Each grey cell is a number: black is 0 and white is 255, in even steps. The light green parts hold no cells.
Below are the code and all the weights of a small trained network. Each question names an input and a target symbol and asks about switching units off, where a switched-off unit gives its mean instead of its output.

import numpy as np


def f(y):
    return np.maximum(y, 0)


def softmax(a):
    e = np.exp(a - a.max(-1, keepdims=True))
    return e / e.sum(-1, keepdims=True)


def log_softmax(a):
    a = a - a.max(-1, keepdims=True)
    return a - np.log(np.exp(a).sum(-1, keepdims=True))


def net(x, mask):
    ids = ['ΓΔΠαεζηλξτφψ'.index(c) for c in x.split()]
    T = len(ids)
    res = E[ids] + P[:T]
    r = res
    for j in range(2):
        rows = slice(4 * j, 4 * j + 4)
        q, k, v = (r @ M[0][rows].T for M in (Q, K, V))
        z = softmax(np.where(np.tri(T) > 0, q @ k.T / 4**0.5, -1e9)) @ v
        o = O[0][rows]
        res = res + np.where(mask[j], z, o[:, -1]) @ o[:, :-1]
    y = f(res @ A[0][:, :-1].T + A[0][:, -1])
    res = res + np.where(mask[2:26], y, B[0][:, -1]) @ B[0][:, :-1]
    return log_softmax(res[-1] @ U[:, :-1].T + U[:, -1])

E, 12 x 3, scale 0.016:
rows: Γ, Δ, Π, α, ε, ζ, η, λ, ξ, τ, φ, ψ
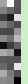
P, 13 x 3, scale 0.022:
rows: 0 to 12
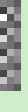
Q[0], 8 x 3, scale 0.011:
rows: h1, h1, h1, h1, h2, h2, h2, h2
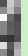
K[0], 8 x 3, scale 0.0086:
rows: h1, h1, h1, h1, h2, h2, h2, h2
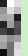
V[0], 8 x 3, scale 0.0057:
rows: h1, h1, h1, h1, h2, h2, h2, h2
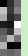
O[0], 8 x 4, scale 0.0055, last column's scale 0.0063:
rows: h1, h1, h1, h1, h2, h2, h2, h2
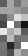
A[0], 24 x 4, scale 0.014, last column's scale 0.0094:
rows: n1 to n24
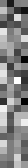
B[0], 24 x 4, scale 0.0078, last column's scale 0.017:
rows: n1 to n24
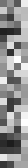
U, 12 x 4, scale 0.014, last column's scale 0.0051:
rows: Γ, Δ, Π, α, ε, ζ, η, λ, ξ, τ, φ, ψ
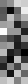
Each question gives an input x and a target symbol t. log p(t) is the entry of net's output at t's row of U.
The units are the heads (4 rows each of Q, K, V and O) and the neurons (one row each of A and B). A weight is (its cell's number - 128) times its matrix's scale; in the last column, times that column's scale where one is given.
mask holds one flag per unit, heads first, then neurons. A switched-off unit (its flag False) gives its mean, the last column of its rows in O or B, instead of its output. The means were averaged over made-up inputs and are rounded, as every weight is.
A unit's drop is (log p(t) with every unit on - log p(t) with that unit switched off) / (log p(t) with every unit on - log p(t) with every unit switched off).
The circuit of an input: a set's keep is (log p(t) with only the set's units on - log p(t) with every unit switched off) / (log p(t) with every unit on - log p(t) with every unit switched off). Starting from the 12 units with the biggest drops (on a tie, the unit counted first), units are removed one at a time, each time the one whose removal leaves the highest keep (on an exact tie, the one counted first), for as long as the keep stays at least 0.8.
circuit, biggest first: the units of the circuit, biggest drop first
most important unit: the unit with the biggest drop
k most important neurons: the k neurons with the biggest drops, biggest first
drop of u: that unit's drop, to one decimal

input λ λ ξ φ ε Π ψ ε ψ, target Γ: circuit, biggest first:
(n11, n12)
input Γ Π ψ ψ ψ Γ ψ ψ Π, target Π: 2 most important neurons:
(n17, n18)
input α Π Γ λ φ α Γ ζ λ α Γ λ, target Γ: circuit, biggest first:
(n16, n6)
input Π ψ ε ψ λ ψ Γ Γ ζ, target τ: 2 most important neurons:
(n5, n21)
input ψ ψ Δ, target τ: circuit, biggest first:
(n5, n17, n18)
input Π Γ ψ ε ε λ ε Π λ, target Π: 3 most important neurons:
(n17, n10, n18)
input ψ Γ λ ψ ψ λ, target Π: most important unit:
h1
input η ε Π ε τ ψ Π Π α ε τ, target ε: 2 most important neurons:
(n15, n5)
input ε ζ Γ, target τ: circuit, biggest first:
(n5, n18)
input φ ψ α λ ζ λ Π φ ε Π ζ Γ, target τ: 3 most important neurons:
(n5, n21, n22)
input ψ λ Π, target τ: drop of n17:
0.7
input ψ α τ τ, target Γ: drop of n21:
0.2
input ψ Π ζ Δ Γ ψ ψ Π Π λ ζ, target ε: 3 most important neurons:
(n15, n5, n21)
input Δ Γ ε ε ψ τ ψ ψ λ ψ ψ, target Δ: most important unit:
n10
